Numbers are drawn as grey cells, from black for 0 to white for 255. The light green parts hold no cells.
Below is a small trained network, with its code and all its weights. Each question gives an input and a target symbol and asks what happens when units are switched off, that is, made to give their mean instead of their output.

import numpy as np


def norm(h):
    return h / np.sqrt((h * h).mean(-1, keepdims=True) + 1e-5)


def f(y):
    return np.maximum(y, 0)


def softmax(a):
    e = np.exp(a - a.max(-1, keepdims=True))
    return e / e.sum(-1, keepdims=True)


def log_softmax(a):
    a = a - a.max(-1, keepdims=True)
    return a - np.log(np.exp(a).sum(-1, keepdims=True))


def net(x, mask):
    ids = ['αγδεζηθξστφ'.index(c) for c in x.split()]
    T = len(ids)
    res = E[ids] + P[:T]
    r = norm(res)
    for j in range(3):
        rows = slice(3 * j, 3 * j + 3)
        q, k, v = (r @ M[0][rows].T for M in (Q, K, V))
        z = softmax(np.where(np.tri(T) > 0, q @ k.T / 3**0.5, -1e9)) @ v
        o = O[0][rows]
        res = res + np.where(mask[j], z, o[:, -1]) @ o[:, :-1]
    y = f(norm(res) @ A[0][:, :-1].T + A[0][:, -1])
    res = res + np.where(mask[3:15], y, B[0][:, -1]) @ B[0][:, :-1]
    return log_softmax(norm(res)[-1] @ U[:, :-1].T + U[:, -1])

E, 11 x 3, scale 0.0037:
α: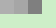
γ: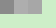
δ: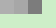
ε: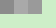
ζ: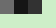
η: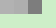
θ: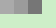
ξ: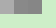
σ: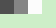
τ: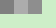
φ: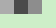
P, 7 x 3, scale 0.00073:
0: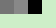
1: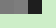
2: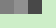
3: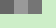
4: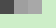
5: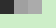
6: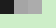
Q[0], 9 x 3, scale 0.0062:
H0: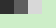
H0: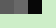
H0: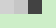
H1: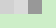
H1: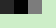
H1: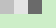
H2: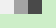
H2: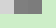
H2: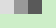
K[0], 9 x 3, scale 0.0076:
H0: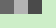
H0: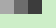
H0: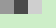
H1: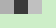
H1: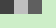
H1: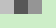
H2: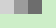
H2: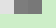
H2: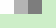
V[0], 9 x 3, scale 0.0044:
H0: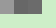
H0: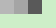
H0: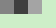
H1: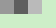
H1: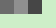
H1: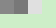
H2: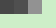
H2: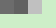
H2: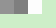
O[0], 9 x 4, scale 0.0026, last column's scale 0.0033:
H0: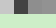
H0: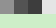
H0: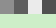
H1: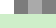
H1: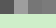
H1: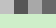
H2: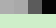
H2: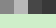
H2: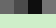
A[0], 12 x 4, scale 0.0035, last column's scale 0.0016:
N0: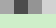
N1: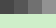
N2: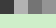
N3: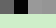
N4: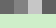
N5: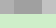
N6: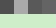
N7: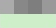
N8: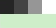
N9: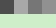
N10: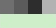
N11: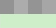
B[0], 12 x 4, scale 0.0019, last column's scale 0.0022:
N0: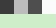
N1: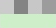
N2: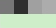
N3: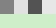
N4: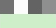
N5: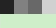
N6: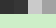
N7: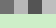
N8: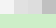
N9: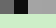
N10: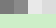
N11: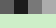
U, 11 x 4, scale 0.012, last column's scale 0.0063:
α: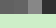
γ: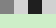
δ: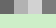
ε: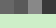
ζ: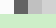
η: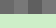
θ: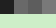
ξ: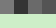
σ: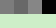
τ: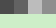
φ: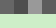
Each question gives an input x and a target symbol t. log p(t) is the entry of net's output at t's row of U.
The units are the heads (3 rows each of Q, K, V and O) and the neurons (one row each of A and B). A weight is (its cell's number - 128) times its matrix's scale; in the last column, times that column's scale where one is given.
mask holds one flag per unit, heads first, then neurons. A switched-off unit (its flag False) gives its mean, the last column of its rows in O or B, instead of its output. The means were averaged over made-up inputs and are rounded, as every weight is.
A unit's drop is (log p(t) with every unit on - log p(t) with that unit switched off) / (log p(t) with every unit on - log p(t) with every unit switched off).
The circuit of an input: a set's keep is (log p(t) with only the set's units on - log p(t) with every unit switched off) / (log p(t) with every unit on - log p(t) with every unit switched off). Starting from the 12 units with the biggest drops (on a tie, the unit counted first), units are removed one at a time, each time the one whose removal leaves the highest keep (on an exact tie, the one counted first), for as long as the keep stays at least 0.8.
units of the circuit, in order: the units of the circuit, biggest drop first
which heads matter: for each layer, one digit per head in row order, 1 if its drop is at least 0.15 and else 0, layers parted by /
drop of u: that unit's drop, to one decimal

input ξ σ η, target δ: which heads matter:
101
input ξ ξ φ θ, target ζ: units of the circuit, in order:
(H0)
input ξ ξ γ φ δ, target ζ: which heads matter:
110
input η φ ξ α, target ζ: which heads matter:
111
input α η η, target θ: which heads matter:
011
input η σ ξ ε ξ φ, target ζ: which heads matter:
000
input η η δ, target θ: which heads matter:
011
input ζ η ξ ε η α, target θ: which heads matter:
000
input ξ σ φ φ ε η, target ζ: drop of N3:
0.2
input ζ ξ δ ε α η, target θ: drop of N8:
0.1
